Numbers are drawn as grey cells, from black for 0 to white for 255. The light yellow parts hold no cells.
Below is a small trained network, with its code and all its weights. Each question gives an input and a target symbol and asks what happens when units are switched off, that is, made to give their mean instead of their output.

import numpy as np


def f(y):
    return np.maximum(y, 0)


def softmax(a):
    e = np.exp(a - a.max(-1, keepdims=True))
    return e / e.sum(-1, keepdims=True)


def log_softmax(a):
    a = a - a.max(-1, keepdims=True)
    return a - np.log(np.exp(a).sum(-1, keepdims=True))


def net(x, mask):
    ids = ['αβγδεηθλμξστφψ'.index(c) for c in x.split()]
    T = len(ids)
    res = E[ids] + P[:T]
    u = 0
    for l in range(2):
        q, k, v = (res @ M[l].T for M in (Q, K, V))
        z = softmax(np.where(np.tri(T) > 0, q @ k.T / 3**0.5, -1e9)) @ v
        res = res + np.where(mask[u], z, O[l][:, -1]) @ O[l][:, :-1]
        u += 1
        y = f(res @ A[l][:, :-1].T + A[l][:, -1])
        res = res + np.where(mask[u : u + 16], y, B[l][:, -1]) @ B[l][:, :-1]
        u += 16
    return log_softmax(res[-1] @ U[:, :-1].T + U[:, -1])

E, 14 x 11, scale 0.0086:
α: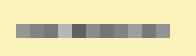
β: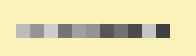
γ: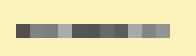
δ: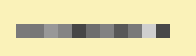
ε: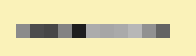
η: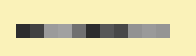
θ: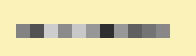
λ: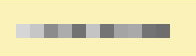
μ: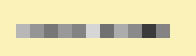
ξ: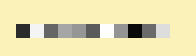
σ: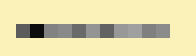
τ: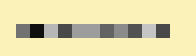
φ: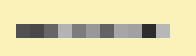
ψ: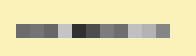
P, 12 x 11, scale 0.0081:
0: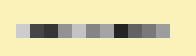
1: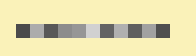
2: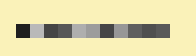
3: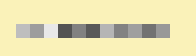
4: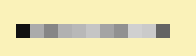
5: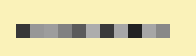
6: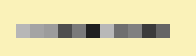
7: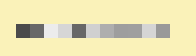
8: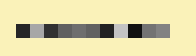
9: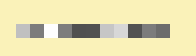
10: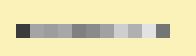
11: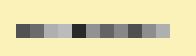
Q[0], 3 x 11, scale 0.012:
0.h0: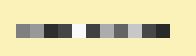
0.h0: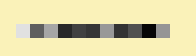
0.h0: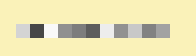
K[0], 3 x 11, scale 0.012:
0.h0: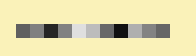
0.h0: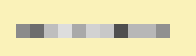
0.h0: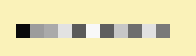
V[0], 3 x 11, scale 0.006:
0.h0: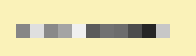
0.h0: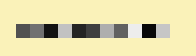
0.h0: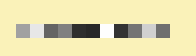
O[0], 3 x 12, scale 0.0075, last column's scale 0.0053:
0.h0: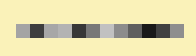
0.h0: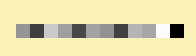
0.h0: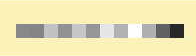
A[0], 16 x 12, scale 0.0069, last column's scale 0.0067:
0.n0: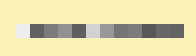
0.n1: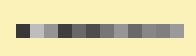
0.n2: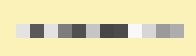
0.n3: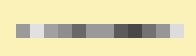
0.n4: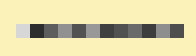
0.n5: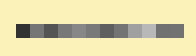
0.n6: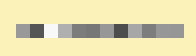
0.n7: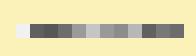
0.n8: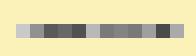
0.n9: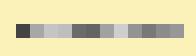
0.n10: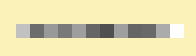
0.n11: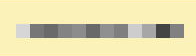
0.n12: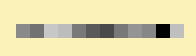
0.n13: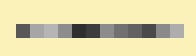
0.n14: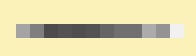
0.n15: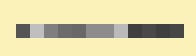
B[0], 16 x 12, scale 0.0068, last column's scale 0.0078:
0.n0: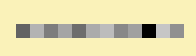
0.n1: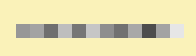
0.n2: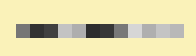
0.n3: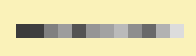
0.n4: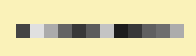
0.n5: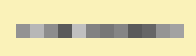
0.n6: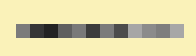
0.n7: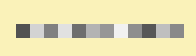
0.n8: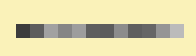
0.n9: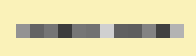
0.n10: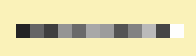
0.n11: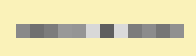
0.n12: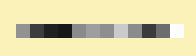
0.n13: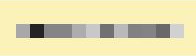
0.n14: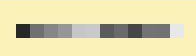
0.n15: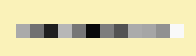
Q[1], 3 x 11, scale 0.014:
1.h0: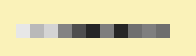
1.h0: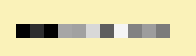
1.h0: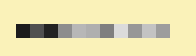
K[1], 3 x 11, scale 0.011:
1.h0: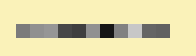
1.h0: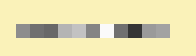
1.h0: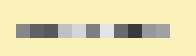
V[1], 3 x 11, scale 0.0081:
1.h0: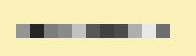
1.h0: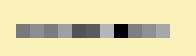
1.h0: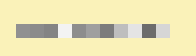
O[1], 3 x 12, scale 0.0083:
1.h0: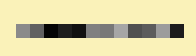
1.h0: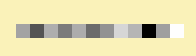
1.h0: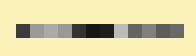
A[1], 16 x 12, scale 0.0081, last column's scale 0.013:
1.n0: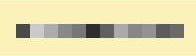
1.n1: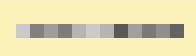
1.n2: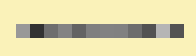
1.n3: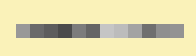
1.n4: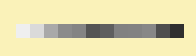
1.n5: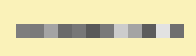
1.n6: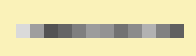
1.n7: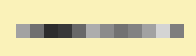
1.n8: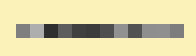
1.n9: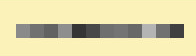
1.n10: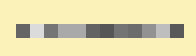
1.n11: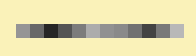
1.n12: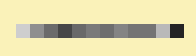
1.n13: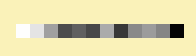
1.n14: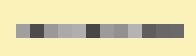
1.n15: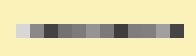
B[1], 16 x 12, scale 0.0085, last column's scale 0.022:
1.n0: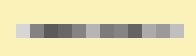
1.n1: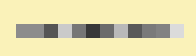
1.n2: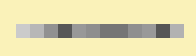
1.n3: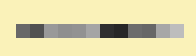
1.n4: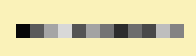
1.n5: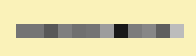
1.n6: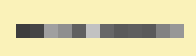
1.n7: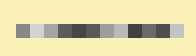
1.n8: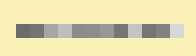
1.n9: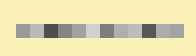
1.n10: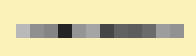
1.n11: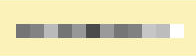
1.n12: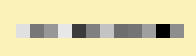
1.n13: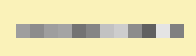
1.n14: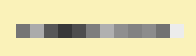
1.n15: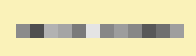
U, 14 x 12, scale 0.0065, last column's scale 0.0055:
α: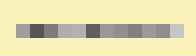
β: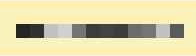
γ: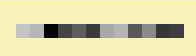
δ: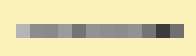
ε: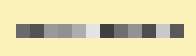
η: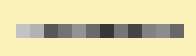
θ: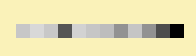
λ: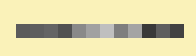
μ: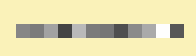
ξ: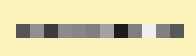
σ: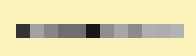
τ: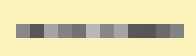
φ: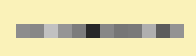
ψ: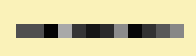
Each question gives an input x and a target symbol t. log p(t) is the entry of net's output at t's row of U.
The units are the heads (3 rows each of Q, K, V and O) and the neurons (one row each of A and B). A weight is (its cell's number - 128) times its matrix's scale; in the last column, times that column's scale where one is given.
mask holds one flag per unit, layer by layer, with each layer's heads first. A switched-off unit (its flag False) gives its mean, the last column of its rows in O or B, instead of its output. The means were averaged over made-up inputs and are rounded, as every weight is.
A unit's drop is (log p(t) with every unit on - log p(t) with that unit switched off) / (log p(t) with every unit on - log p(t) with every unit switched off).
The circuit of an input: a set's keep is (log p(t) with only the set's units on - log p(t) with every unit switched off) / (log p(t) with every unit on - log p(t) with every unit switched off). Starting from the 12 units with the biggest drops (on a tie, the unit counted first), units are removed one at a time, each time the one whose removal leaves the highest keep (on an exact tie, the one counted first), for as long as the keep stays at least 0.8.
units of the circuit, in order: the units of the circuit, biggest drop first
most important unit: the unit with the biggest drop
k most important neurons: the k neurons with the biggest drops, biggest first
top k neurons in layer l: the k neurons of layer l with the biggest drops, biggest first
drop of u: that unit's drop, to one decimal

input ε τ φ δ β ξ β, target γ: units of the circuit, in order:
[1.h0; 0.h0; 1.n3]
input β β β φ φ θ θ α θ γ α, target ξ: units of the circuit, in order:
[1.h0; 0.h0; 1.n1]
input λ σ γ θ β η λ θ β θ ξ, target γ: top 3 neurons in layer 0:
[0.n15; 0.n1; 0.n10]
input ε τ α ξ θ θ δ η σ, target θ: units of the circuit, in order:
[0.h0; 1.h0]
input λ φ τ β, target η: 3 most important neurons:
[1.n0; 0.n7; 0.n0]
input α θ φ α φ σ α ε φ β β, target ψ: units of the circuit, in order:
[0.h0; 1.h0]
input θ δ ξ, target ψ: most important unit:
0.n15
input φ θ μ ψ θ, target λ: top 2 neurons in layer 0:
[0.n4; 0.n0]
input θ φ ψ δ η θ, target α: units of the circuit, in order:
[1.n1; 1.h0; 0.n4; 0.h0]
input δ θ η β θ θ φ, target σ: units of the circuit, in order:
[0.h0; 1.n8; 1.n11; 1.h0]
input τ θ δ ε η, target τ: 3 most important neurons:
[1.n7; 1.n15; 1.n6]
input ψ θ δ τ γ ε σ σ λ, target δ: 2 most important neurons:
[1.n8; 0.n2]
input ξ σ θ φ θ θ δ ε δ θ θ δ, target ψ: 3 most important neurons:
[0.n6; 1.n11; 0.n12]
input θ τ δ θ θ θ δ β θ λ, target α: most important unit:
1.n1
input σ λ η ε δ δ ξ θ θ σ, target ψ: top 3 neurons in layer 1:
[1.n11; 1.n8; 1.n2]
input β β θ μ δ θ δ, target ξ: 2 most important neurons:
[0.n7; 0.n11]
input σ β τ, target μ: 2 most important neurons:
[0.n4; 1.n11]
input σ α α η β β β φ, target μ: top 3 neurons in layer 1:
[1.n3; 1.n11; 1.n1]
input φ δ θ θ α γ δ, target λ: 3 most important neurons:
[0.n4; 1.n14; 0.n0]
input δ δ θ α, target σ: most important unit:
0.h0
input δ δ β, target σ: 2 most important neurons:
[1.n8; 1.n11]
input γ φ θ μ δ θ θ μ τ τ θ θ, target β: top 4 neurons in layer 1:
[1.n8; 1.n11; 1.n3; 1.n14]
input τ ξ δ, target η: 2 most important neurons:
[0.n1; 1.n10]
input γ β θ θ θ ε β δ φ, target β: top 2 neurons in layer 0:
[0.n6; 0.n2]
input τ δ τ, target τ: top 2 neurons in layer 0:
[0.n1; 0.n3]
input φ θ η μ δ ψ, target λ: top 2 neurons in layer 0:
[0.n4; 0.n0]
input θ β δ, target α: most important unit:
1.h0
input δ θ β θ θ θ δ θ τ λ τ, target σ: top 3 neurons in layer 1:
[1.n8; 1.n11; 1.n7]
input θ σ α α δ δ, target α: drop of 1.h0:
0.9
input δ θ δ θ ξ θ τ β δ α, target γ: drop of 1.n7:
-0.1
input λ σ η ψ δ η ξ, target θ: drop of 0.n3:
0.1
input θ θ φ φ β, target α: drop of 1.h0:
1.5
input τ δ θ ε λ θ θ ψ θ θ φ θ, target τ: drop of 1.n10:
0.0
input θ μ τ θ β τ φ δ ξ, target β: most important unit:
0.h0
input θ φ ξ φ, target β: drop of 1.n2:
0.1
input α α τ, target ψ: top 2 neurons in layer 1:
[1.n11; 1.n5]
